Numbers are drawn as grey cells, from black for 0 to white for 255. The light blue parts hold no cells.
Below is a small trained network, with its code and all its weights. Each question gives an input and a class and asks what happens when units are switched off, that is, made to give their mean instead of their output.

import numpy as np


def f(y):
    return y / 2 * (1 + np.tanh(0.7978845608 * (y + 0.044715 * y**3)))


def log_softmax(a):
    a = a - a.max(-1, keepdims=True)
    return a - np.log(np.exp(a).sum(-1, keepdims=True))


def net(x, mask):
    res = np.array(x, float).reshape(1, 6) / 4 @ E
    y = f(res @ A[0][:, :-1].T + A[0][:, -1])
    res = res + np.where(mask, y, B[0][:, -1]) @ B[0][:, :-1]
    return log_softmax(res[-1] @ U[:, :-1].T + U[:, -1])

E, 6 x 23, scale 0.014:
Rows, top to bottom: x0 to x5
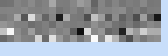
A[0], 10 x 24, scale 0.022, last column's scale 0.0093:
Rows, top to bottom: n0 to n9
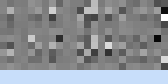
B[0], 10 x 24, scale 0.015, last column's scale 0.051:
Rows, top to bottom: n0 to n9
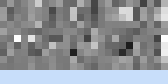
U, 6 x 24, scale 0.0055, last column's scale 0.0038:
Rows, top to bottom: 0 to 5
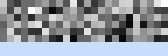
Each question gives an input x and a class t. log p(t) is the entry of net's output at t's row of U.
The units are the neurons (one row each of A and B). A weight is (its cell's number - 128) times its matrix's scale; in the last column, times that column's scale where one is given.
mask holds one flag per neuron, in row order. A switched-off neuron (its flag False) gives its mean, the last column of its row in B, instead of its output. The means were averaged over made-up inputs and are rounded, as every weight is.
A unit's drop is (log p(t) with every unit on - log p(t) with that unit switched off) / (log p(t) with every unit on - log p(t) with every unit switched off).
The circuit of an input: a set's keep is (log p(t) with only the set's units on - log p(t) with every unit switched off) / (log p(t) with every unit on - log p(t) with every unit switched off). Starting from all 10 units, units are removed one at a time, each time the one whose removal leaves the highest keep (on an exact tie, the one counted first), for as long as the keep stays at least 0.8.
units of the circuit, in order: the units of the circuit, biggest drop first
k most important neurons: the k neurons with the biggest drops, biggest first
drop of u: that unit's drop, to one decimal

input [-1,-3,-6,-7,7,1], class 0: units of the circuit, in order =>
(n5)
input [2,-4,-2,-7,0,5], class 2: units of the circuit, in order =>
(n5; n6)
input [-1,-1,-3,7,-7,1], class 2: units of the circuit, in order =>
(n6; n5)
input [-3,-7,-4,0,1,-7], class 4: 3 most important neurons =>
(n7; n5; n1)
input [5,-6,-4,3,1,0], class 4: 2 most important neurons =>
(n5; n2)
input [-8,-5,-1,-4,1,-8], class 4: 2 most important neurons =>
(n7; n5)
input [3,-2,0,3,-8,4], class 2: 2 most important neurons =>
(n5; n6)
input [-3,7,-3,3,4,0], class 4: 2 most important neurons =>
(n5; n2)
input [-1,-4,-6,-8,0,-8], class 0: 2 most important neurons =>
(n2; n5)
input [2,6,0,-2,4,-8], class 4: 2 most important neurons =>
(n5; n7)
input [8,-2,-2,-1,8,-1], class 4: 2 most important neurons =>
(n7; n5)
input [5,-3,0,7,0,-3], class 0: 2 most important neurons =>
(n5; n6)
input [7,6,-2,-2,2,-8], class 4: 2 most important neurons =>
(n7; n5)
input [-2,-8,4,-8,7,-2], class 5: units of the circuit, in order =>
(n7)
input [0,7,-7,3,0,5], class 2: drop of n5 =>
0.5
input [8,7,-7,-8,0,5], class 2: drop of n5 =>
0.5
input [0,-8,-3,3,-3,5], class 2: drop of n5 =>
0.5
